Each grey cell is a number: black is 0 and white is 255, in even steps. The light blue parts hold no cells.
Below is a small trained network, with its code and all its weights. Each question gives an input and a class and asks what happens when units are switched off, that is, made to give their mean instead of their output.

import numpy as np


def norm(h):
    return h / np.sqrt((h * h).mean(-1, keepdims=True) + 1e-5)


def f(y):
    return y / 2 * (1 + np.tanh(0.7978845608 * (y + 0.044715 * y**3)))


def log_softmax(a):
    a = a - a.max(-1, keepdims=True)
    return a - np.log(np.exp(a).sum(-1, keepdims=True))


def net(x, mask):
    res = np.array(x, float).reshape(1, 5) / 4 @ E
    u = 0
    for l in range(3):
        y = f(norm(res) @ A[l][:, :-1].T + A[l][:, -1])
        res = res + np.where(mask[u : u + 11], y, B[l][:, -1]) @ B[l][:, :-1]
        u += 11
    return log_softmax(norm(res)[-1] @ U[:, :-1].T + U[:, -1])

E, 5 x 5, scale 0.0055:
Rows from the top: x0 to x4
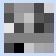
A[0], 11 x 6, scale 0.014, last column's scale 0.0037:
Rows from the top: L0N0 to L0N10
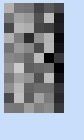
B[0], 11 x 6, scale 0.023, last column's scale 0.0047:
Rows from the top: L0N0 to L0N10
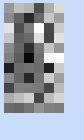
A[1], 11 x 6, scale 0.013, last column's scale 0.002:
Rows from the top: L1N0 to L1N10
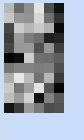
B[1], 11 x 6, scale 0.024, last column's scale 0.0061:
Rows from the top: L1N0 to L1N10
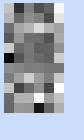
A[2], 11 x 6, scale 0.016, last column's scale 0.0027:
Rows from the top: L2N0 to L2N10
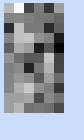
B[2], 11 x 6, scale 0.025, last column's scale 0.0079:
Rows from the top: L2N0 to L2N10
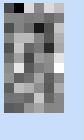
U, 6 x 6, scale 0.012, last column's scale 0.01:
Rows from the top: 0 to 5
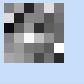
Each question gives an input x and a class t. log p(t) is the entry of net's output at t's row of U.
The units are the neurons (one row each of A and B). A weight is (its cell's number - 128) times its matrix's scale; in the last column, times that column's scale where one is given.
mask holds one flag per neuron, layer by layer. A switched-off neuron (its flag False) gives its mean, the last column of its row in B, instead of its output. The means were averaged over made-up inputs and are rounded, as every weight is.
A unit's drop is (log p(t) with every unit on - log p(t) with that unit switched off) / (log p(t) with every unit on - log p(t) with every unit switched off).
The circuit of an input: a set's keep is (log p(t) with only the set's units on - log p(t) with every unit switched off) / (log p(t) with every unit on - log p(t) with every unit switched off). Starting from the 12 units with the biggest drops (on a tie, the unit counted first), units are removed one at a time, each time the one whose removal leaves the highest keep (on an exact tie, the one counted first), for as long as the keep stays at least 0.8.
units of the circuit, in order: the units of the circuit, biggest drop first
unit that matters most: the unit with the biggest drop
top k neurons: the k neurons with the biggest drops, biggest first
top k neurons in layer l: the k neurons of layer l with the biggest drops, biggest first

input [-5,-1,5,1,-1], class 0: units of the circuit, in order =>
(L0N5)
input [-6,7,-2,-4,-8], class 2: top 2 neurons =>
(L0N6 L0N8)
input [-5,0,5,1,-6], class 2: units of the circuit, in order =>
(L0N6 L2N0)
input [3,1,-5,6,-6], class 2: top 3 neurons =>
(L0N6 L0N8 L0N0)
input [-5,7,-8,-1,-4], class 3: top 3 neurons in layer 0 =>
(L0N9 L0N3 L0N5)
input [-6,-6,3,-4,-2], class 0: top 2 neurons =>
(L0N5 L0N2)
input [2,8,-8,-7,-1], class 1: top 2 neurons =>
(L0N2 L0N0)
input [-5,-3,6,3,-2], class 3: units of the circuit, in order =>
(L0N0 L1N9)
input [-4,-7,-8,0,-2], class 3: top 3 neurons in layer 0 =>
(L0N9 L0N2 L0N6)
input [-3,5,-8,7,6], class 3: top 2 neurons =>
(L0N6 L0N9)
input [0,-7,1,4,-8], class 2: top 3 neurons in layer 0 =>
(L0N6 L0N8 L0N2)
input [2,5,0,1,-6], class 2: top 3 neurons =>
(L0N6 L0N8 L0N3)
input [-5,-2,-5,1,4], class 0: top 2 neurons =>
(L0N5 L0N0)
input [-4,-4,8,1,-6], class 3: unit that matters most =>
L0N0
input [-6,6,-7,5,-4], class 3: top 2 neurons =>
(L0N9 L0N3)
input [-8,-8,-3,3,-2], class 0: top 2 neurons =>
(L0N5 L0N2)
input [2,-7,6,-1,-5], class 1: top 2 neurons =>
(L0N3 L0N9)
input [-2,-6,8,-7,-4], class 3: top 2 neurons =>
(L0N0 L0N2)
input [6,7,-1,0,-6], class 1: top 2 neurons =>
(L0N2 L0N5)
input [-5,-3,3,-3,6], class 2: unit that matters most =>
L0N3
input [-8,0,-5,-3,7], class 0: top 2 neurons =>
(L0N5 L0N6)
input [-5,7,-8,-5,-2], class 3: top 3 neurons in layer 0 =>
(L0N9 L0N3 L0N5)
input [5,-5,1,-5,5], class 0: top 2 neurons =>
(L0N2 L0N6)
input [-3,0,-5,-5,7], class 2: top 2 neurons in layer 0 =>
(L0N2 L0N3)
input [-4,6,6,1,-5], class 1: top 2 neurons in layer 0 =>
(L0N2 L0N9)
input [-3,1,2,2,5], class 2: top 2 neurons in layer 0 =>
(L0N2 L0N3)
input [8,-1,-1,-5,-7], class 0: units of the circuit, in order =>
(L0N7)
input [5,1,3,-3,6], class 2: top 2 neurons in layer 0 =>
(L0N5 L0N0)
